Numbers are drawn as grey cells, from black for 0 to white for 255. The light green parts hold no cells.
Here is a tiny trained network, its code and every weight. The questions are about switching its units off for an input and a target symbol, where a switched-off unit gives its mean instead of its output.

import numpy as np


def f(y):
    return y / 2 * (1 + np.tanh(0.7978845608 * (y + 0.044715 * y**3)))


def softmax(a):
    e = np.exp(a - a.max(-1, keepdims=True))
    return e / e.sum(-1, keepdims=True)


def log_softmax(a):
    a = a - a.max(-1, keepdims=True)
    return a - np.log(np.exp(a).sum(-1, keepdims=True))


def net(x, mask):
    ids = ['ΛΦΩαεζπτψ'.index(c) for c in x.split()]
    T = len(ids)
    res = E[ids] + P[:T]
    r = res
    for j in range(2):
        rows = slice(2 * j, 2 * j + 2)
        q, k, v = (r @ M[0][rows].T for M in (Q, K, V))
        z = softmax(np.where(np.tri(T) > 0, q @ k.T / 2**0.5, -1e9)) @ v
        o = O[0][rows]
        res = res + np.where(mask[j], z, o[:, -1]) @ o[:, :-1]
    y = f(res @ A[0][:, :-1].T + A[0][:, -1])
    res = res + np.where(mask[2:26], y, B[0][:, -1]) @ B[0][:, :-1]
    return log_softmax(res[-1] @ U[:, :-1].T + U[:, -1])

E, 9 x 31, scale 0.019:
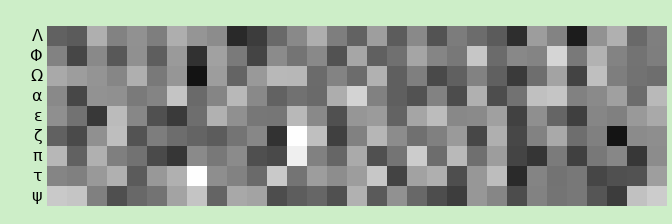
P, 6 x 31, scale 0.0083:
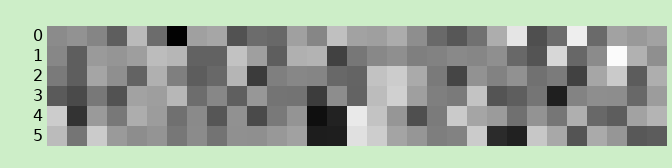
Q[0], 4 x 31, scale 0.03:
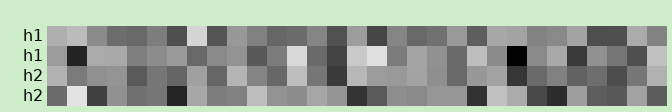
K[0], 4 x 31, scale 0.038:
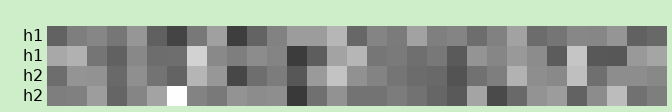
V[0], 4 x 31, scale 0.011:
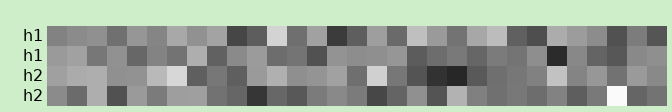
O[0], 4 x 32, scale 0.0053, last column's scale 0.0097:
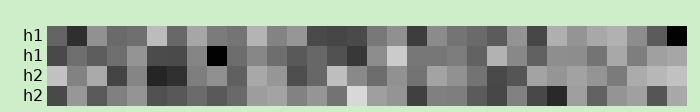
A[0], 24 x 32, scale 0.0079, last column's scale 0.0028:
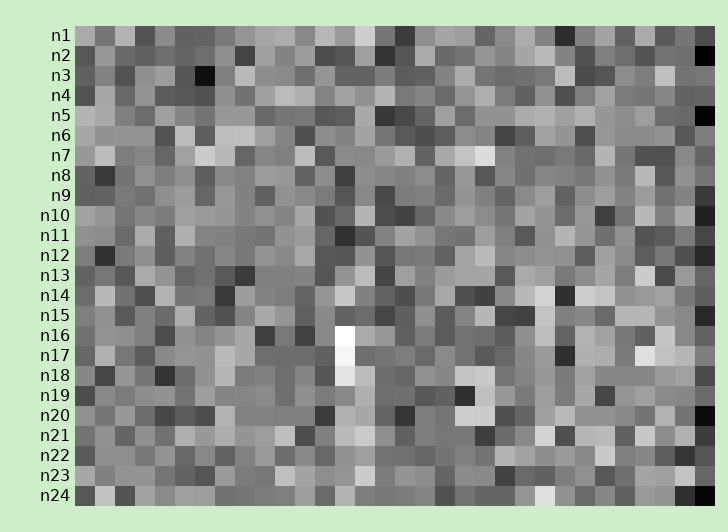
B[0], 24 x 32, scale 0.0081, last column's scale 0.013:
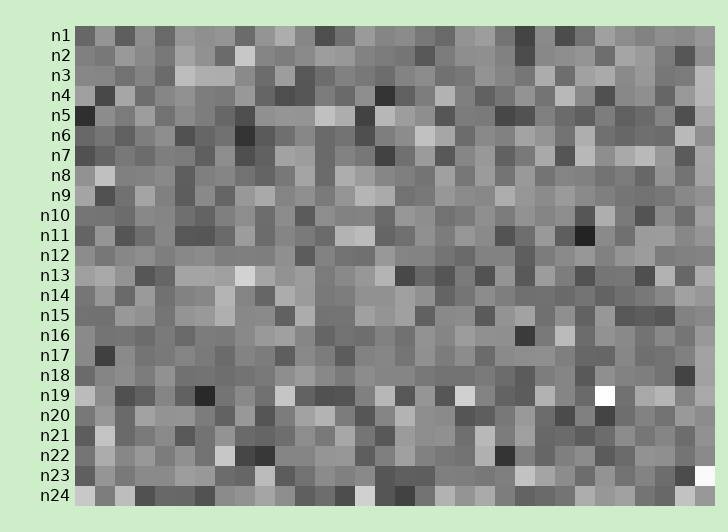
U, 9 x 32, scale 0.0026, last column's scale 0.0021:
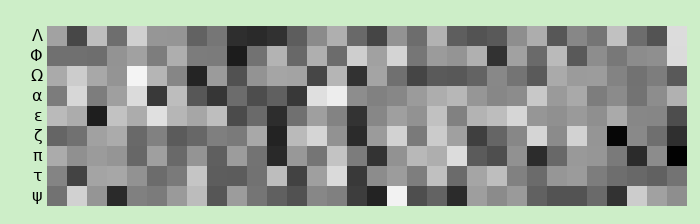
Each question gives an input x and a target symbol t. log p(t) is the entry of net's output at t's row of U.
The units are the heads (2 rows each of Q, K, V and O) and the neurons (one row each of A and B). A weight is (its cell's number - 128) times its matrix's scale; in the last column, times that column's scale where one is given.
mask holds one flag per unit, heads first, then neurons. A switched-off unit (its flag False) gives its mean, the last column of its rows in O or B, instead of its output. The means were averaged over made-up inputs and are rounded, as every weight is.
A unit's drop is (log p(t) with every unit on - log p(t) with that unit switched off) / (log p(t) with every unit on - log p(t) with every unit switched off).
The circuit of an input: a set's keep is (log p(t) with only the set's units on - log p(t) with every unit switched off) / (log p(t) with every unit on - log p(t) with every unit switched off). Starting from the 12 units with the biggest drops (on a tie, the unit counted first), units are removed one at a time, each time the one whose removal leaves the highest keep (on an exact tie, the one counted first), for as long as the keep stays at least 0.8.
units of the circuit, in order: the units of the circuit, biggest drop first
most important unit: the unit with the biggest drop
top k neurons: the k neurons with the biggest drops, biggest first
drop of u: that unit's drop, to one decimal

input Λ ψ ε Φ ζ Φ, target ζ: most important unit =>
h2
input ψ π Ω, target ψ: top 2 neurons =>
[n13 n14]
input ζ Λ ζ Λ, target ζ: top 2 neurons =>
[n5 n10]
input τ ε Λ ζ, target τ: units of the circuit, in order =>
[h1 n15 n9]
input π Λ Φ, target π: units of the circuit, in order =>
[n24 h2]
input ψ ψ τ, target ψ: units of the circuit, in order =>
[h1 n13]
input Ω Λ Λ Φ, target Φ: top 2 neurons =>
[n20 n6]
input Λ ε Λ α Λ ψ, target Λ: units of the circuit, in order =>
[h2 n4 h1]
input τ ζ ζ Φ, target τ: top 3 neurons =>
[n15 n9 n8]
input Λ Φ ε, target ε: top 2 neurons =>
[n3 n23]
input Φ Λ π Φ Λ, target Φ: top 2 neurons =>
[n6 n23]
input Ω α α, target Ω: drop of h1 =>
-0.1
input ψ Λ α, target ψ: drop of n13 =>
0.9
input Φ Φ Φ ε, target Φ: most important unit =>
h1
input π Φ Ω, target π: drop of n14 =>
0.0
